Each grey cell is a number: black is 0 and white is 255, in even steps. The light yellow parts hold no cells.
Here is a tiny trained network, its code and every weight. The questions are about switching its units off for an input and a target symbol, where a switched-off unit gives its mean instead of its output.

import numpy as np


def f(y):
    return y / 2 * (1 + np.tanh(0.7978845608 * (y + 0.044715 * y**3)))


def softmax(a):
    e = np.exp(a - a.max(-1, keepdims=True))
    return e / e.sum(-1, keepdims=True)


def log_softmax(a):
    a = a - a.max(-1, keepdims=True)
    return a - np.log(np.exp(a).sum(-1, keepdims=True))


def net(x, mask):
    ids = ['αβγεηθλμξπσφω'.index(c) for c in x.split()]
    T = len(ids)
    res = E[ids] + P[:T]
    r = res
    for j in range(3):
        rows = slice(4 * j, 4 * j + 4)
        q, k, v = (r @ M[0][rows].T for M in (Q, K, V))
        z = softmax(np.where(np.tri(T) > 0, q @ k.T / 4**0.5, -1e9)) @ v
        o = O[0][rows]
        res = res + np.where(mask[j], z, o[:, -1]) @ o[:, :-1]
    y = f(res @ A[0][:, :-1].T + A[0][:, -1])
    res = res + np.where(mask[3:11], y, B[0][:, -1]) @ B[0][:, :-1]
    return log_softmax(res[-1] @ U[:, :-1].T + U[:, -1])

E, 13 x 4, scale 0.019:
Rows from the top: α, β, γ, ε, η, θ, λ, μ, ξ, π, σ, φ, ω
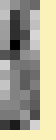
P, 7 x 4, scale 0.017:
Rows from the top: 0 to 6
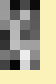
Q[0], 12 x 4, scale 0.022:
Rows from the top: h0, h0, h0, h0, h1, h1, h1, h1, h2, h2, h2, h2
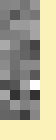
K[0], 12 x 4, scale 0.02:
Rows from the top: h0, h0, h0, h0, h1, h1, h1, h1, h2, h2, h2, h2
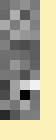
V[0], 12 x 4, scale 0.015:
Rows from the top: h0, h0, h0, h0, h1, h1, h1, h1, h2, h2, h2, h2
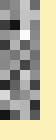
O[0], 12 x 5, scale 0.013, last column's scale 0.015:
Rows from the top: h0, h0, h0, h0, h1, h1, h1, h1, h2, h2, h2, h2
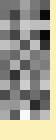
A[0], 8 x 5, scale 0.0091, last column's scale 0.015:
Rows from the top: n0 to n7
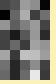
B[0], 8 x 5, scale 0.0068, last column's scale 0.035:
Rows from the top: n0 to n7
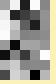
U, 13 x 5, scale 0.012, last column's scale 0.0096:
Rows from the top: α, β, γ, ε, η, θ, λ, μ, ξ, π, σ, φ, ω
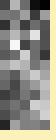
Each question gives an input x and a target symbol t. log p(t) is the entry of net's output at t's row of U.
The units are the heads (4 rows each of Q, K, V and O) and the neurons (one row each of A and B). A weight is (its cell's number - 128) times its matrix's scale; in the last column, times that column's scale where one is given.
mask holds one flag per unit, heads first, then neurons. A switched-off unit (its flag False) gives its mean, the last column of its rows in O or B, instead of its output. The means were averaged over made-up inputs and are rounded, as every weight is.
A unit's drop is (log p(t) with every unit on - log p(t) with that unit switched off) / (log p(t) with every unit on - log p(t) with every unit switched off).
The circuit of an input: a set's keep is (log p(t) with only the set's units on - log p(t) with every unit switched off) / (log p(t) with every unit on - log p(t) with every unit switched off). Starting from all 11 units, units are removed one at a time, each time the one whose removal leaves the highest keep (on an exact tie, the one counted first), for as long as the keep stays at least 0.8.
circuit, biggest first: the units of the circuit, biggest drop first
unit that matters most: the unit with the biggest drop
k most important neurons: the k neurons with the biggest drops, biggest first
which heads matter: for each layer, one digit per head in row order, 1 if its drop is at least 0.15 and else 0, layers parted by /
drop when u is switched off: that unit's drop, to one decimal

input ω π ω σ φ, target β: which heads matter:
101
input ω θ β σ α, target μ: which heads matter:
100
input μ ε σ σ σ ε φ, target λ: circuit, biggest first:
h1, h2
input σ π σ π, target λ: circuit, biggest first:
n5
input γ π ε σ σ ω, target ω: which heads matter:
001
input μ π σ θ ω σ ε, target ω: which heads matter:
001
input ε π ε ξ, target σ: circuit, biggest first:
n4, h2
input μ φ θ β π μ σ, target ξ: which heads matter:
101
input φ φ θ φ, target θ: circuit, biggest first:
h2, h1
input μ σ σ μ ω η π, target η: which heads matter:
110
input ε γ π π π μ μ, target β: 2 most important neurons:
n5, n1
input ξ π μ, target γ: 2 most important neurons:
n4, n7
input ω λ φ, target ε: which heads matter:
100
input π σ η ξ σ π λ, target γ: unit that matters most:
h0
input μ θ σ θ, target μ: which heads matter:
001
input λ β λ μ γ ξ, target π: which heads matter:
101
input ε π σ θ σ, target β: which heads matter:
101
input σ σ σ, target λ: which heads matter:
001
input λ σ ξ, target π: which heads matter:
011
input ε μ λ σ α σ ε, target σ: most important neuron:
n7
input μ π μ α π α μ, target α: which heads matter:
111
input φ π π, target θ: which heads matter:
011
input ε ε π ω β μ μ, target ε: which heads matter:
110
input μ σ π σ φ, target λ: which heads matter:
011
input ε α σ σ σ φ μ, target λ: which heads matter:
111
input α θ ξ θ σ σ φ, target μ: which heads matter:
011
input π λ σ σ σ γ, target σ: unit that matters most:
h1
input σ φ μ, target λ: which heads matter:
001
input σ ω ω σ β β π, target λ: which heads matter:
111
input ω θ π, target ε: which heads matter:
100
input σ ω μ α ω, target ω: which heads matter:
101
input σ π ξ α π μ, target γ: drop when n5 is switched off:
-0.1
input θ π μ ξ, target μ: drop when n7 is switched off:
0.1
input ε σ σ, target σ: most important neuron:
n4
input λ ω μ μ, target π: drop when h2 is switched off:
0.2
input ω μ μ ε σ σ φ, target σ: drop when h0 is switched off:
0.1
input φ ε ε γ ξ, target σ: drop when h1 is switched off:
0.1
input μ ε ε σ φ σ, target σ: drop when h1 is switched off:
0.2
